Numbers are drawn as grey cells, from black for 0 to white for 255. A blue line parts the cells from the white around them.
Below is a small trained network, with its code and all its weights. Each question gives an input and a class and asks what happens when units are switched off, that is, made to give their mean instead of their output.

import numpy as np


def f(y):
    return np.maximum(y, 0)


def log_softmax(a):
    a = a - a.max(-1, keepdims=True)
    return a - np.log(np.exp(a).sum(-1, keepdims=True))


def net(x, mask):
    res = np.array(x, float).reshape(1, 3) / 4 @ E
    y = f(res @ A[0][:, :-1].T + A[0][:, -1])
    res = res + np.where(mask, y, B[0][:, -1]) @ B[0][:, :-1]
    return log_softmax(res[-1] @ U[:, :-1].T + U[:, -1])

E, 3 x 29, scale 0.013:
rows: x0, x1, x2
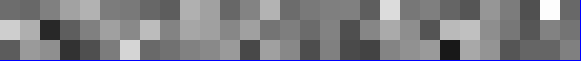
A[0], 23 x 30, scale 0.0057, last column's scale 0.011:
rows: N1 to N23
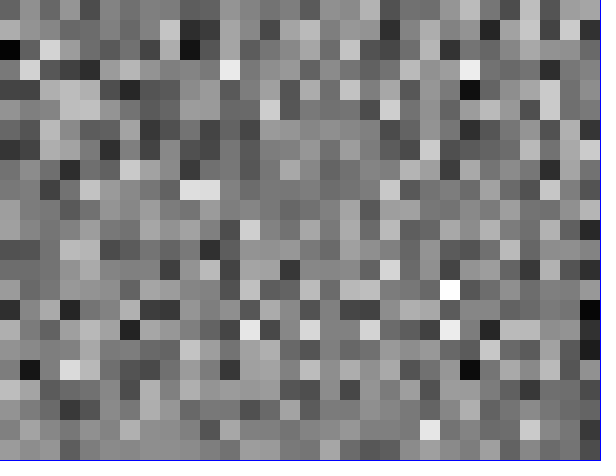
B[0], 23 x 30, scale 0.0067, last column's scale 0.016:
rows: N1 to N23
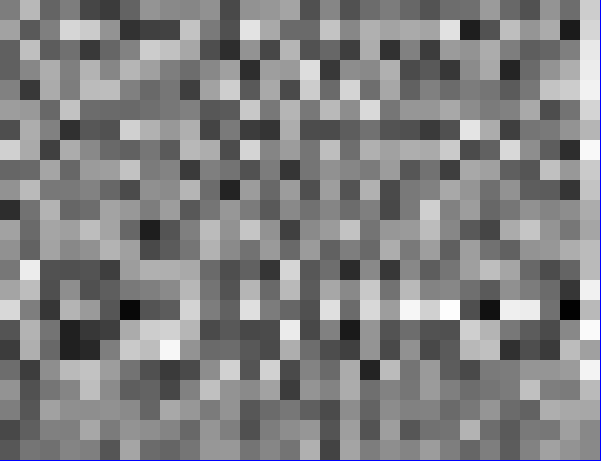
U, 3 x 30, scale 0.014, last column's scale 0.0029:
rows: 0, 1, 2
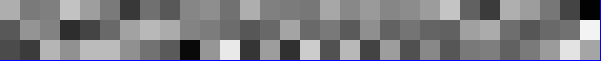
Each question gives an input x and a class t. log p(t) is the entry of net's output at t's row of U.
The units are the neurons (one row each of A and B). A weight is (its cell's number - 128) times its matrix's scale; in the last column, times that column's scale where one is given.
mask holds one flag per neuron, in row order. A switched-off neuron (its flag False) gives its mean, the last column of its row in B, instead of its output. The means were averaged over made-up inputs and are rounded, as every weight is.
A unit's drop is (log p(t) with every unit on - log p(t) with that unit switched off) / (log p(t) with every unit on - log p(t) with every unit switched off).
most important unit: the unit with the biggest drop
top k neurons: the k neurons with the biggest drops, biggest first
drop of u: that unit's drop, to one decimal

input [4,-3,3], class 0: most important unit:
N17
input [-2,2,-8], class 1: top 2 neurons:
N17; N8
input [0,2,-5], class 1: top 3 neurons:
N17; N2; N8
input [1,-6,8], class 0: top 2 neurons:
N16; N8
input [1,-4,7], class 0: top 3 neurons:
N16; N17; N8
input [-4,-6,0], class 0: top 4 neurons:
N8; N2; N17; N4
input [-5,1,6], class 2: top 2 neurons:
N17; N4
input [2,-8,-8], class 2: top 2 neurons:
N5; N19
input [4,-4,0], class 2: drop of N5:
0.5
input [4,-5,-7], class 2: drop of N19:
0.2
